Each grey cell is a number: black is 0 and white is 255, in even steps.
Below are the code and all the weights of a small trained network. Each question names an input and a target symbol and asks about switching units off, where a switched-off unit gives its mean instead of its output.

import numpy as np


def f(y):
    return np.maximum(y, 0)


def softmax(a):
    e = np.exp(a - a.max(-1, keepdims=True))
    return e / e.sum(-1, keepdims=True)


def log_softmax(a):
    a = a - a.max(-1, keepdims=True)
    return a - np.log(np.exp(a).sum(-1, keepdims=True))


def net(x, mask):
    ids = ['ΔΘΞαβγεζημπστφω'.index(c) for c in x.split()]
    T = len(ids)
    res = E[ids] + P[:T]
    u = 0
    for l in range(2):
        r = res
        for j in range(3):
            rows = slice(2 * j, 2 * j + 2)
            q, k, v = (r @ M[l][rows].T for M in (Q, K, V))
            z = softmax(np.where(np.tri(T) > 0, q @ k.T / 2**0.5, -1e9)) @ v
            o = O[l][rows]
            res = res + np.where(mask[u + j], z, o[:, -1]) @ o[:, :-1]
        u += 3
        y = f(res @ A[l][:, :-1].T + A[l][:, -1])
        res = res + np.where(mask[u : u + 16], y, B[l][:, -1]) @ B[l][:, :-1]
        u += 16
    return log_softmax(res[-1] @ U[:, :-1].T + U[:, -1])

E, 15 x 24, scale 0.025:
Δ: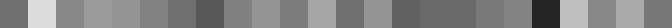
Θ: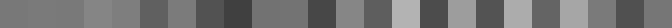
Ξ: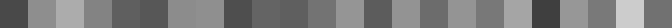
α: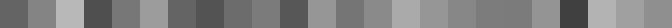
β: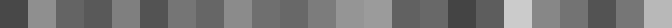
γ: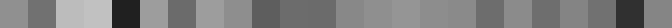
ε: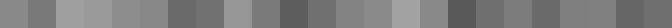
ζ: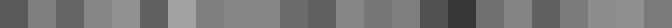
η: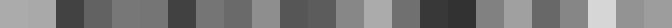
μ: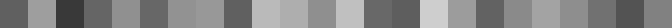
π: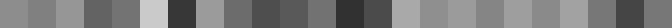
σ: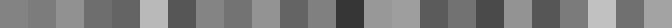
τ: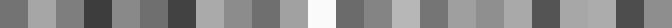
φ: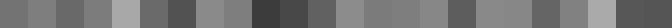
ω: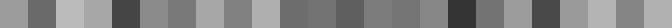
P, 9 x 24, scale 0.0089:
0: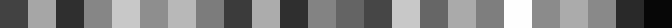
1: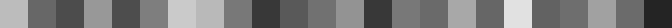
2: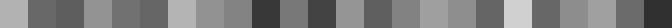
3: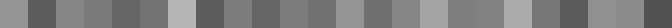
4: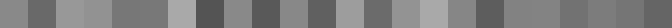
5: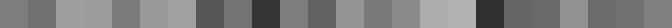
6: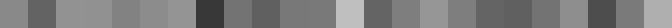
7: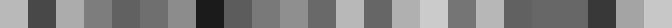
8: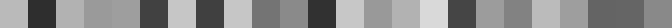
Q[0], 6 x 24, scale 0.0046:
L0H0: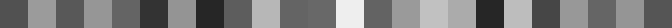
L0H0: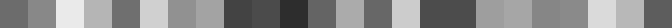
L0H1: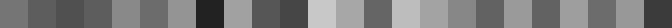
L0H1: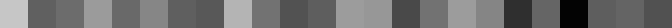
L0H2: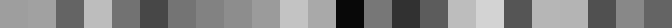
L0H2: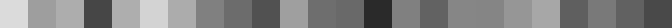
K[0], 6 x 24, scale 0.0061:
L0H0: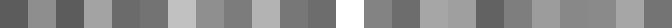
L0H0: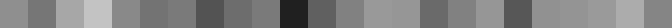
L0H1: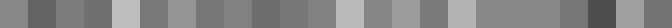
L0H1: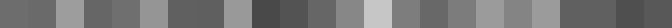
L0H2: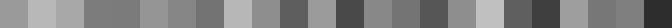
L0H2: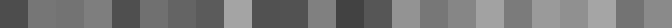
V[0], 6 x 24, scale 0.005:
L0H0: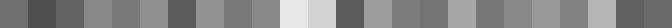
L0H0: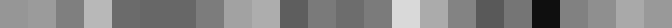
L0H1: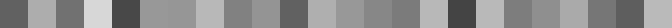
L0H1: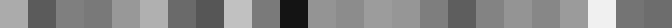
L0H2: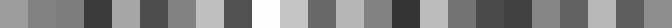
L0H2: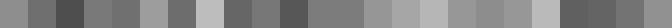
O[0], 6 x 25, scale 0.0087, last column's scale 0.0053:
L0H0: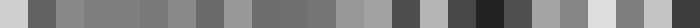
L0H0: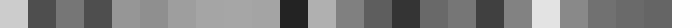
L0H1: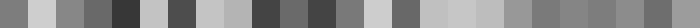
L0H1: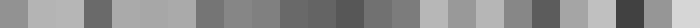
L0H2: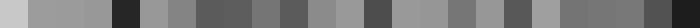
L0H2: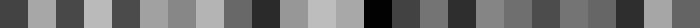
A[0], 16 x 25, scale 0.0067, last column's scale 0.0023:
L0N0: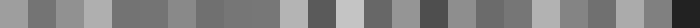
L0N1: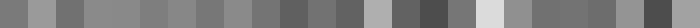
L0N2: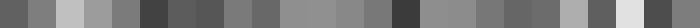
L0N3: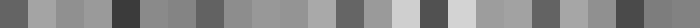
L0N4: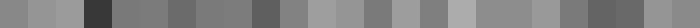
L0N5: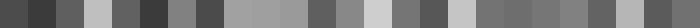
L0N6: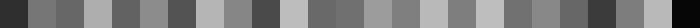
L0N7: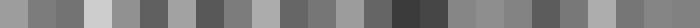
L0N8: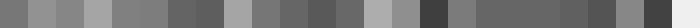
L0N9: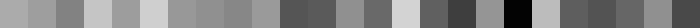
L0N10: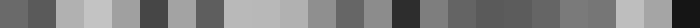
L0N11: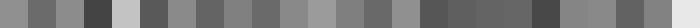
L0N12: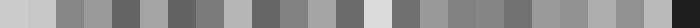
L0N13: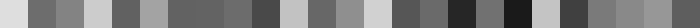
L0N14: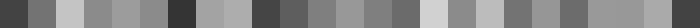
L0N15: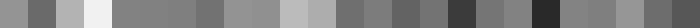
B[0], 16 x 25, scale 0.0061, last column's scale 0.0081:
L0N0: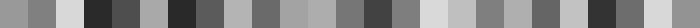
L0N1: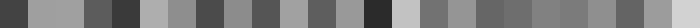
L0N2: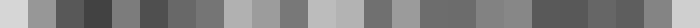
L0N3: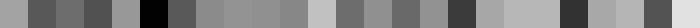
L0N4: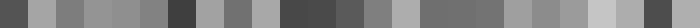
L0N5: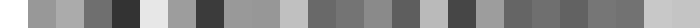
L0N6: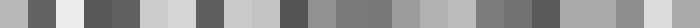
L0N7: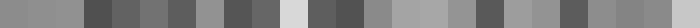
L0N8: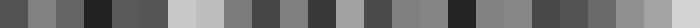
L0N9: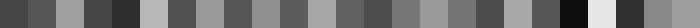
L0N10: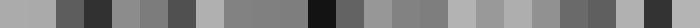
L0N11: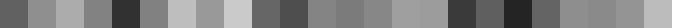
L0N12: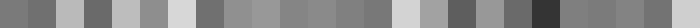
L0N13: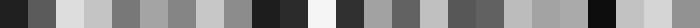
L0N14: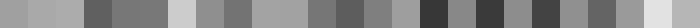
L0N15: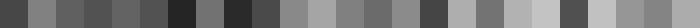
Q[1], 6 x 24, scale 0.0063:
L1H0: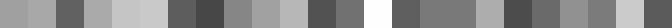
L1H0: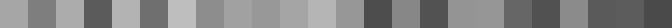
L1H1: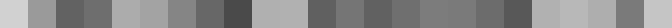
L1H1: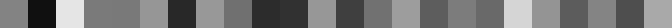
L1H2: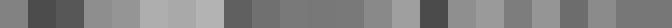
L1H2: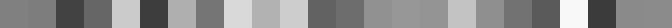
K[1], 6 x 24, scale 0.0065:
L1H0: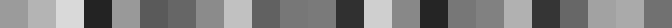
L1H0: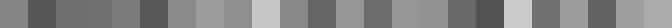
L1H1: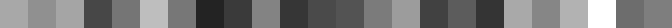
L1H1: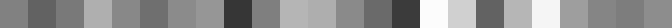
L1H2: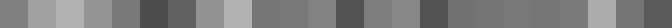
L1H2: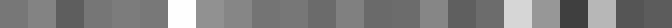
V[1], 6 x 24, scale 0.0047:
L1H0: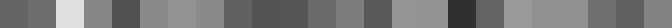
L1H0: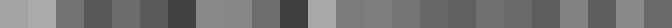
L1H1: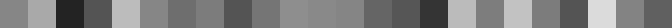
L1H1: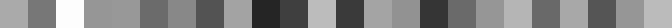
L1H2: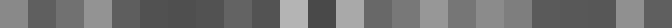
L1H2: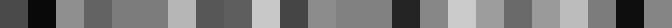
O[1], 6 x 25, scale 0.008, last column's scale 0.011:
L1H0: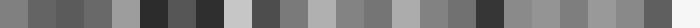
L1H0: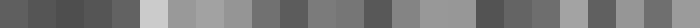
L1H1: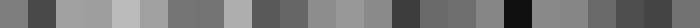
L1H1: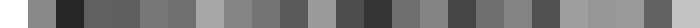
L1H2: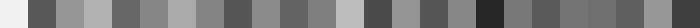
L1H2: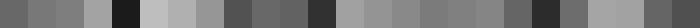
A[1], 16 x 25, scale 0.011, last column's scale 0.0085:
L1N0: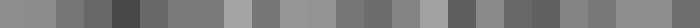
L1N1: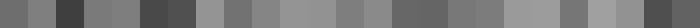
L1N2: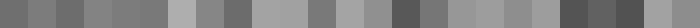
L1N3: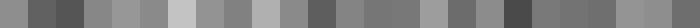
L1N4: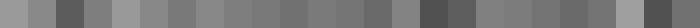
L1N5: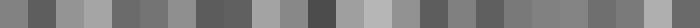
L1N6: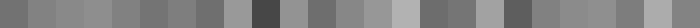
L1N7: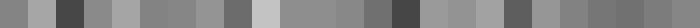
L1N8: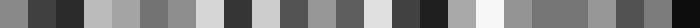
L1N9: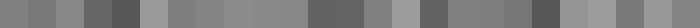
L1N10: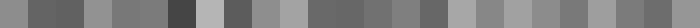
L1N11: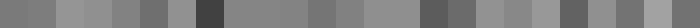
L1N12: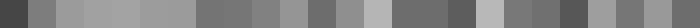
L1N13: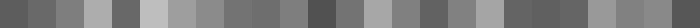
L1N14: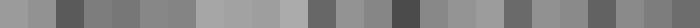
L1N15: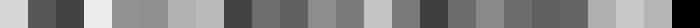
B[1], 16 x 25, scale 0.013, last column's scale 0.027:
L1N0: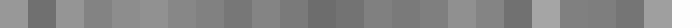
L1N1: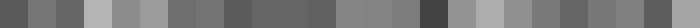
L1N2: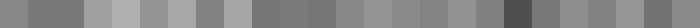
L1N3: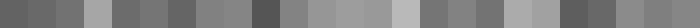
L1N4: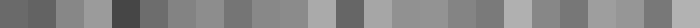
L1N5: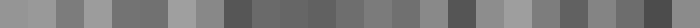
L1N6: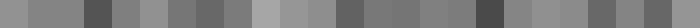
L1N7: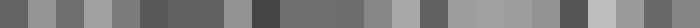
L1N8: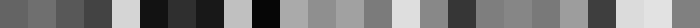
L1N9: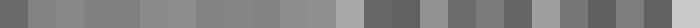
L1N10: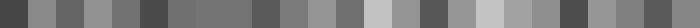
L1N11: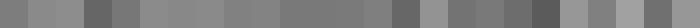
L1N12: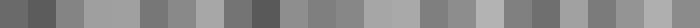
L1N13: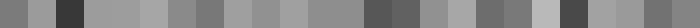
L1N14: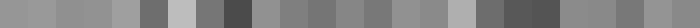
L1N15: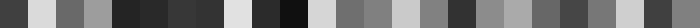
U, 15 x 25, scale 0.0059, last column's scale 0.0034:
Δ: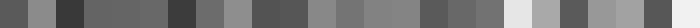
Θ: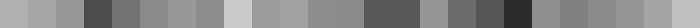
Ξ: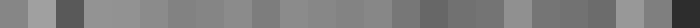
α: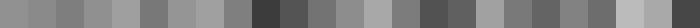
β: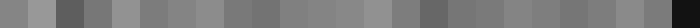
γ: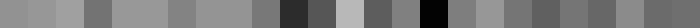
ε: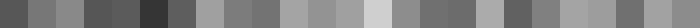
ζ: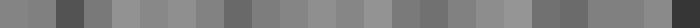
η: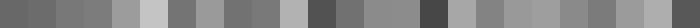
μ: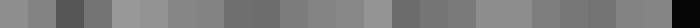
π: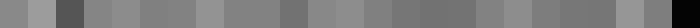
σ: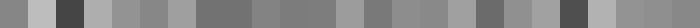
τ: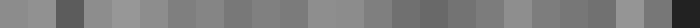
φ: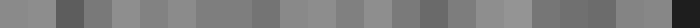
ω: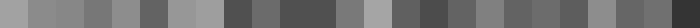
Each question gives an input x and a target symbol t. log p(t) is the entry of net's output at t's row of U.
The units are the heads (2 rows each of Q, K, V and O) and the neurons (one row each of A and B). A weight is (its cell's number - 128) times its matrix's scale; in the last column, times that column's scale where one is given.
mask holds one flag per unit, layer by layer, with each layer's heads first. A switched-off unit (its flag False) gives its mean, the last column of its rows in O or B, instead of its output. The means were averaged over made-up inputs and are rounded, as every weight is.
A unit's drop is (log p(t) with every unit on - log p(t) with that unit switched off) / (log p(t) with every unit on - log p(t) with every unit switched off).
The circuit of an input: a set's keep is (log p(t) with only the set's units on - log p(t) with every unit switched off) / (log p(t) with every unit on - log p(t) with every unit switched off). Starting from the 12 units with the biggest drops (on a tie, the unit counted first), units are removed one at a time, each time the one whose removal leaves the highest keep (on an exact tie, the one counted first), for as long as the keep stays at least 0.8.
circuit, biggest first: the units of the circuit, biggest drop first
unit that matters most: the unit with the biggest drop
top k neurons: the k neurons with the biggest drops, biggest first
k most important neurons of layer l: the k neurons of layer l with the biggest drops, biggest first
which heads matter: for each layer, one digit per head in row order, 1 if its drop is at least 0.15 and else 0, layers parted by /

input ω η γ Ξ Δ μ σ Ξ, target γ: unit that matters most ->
L1H1
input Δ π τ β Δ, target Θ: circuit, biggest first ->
L0H2, L0N5, L1N1
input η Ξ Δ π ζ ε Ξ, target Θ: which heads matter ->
011 / 000
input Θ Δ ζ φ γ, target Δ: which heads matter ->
000 / 010
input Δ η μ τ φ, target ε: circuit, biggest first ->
L1H1, L1N12
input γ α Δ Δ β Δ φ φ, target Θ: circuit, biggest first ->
L0N14, L1N1
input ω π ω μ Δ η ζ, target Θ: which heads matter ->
101 / 001
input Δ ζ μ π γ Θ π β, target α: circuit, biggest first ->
L1H1, L1N12, L1N5, L1N2
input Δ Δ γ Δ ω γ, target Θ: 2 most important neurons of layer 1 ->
L1N1, L1N4
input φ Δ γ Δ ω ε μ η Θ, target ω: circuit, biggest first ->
L1N5, L1H1, L1H0
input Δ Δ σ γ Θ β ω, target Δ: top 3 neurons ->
L0N11, L0N15, L0N5
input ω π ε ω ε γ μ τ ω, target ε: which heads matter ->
001 / 111
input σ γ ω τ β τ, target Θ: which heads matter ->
100 / 000
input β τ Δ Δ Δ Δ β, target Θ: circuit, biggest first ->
L0H0, L0N6, L1N1, L1N4
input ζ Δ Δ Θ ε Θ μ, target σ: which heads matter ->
000 / 100
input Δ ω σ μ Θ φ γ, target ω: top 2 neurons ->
L0N0, L1N5
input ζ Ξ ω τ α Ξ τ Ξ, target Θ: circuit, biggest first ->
L0H1, L0N5, L1N1
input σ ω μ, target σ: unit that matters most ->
L0H0
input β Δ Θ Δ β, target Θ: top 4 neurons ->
L0N3, L0N5, L1N1, L0N6
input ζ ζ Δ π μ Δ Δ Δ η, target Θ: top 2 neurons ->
L1N11, L1N1
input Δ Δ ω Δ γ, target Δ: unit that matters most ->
L0H0
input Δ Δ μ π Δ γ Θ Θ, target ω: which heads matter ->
000 / 011
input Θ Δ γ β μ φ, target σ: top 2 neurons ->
L1N13, L0N8
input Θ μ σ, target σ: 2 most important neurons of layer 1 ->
L1N13, L1N5
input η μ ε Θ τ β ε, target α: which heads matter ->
100 / 111
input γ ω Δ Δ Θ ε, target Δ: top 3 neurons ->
L0N6, L0N5, L0N14
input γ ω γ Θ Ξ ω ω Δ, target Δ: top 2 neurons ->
L0N15, L1N4
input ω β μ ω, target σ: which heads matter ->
001 / 011
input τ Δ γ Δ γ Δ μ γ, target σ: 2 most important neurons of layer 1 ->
L1N13, L1N5
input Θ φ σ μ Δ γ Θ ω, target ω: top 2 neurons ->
L0N0, L1N5
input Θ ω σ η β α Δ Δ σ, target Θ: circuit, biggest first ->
L1N1
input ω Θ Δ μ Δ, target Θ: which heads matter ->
001 / 000
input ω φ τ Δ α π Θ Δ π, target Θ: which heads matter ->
101 / 000
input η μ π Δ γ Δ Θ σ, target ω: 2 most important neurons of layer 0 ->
L0N0, L0N8
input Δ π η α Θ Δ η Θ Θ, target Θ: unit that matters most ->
L0H1
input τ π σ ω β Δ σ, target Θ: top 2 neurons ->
L1N1, L0N15
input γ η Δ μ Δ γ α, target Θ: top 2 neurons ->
L0N9, L1N11
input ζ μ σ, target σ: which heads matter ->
001 / 111
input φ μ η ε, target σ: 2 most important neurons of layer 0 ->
L0N9, L0N11
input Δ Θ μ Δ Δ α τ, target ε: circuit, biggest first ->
L1H1
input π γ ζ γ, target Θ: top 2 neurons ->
L0N6, L0N14
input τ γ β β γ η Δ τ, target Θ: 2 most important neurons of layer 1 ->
L1N0, L1N9
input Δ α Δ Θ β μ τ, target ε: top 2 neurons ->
L1N12, L0N11
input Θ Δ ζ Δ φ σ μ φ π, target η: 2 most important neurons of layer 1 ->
L1N12, L1N6
